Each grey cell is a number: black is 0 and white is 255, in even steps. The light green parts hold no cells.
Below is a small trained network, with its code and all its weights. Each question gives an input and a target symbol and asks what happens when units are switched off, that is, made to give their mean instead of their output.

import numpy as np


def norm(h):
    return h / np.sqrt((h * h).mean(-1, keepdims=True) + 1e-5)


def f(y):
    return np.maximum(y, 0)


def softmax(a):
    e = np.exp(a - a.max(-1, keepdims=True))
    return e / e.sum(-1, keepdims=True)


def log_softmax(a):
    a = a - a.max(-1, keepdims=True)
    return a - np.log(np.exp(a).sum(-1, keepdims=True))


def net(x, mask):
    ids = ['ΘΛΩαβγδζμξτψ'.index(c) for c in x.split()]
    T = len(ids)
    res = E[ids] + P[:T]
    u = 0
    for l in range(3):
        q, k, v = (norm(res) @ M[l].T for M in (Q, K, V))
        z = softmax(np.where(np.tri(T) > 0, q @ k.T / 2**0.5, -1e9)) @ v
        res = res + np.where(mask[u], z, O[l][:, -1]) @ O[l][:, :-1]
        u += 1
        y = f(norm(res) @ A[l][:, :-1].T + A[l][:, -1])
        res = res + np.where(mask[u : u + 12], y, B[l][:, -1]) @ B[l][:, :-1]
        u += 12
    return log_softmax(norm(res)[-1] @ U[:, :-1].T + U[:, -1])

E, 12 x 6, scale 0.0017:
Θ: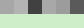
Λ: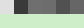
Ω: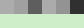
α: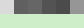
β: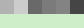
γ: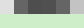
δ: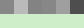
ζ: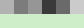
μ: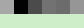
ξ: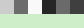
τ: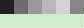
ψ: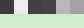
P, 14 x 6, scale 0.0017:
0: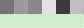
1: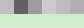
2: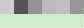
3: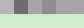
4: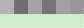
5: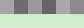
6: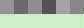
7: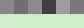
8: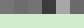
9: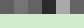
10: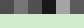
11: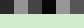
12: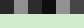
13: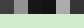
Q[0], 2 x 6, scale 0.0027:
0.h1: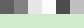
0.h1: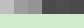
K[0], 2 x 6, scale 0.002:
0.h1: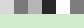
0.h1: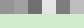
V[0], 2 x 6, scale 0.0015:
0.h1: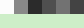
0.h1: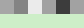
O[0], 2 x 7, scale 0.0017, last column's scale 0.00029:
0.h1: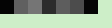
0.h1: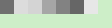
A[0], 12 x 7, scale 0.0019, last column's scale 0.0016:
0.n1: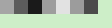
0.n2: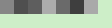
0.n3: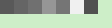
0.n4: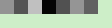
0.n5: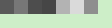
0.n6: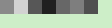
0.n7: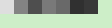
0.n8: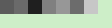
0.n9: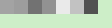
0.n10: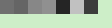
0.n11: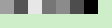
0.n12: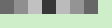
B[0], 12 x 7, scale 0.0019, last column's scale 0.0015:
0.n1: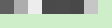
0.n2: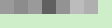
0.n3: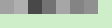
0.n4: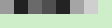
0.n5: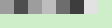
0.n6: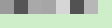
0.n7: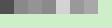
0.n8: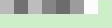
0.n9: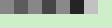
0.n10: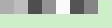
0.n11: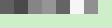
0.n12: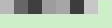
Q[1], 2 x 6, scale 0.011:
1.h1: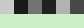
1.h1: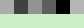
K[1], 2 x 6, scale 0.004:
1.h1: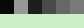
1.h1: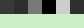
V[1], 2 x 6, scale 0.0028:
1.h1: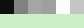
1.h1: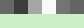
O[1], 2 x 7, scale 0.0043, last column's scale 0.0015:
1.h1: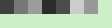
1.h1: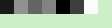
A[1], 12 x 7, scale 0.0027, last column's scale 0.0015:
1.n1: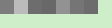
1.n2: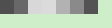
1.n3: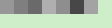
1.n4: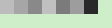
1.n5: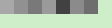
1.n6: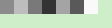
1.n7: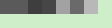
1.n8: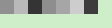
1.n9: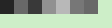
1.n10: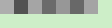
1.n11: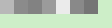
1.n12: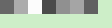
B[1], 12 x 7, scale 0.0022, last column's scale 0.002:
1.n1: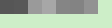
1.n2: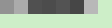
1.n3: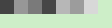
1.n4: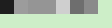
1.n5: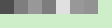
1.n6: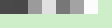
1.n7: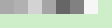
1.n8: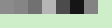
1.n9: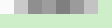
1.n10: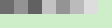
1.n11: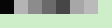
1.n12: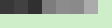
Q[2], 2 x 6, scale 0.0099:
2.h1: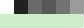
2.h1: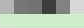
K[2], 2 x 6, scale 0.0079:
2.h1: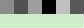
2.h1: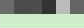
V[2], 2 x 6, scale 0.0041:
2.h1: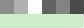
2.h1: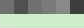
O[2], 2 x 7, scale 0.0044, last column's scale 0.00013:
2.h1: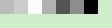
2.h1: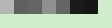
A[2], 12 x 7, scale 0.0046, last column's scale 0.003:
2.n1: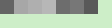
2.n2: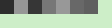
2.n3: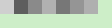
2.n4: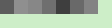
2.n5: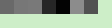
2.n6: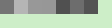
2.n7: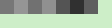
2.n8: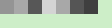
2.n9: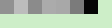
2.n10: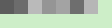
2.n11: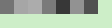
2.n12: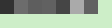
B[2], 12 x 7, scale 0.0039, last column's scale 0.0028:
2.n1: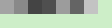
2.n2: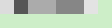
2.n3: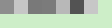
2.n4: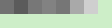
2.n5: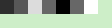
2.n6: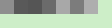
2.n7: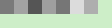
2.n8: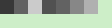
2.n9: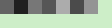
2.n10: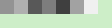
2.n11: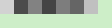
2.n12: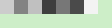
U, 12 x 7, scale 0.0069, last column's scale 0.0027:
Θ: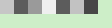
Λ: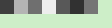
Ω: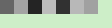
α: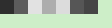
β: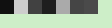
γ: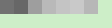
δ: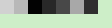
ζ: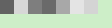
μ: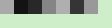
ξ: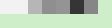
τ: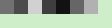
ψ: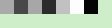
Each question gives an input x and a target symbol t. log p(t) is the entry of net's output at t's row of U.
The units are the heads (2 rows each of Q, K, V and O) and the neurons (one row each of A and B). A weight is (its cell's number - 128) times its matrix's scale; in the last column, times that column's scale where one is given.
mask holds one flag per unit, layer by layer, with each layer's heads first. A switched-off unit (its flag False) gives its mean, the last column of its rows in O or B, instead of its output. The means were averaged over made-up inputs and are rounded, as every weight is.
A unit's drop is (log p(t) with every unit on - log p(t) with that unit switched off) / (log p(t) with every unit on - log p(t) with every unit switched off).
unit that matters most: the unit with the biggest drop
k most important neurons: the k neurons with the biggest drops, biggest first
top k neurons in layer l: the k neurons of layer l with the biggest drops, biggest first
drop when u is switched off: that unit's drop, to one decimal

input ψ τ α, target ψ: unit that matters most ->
0.h1
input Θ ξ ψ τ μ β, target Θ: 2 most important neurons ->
[2.n2; 1.n7]
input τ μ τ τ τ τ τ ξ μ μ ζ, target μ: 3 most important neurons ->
[0.n4; 1.n9; 0.n5]
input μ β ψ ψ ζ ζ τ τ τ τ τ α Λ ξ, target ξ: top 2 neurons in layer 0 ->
[0.n12; 0.n5]
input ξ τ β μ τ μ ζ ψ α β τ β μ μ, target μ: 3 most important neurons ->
[0.n5; 2.n5; 0.n6]
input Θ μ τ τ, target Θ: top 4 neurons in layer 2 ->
[2.n2; 2.n5; 2.n12; 2.n7]
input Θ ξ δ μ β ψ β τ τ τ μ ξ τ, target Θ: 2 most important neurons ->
[2.n2; 2.n5]
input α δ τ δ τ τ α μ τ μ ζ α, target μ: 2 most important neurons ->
[0.n4; 1.n9]
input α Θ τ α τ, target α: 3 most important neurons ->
[2.n8; 2.n5; 1.n7]
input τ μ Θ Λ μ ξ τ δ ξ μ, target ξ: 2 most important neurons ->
[2.n3; 1.n7]
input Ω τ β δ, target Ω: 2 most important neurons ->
[2.n7; 1.n7]
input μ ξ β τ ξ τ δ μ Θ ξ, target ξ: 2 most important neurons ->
[2.n3; 2.n5]
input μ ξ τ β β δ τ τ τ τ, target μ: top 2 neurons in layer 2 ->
[2.n2; 2.n5]
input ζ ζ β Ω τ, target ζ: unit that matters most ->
2.h1
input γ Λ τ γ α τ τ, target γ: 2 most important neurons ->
[1.n11; 2.n2]
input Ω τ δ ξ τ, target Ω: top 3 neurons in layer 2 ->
[2.n7; 2.n12; 2.n5]
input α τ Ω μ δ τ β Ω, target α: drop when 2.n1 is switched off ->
0.0
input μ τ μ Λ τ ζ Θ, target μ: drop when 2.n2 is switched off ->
0.1
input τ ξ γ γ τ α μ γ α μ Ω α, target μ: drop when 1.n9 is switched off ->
0.1
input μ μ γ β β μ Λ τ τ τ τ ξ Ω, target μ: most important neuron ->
[2.n2]
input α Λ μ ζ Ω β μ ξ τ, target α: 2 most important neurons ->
[2.n8; 2.n5]
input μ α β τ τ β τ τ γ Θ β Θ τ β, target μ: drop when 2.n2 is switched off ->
0.2
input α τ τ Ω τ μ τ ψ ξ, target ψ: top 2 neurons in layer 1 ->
[1.n12; 1.n10]
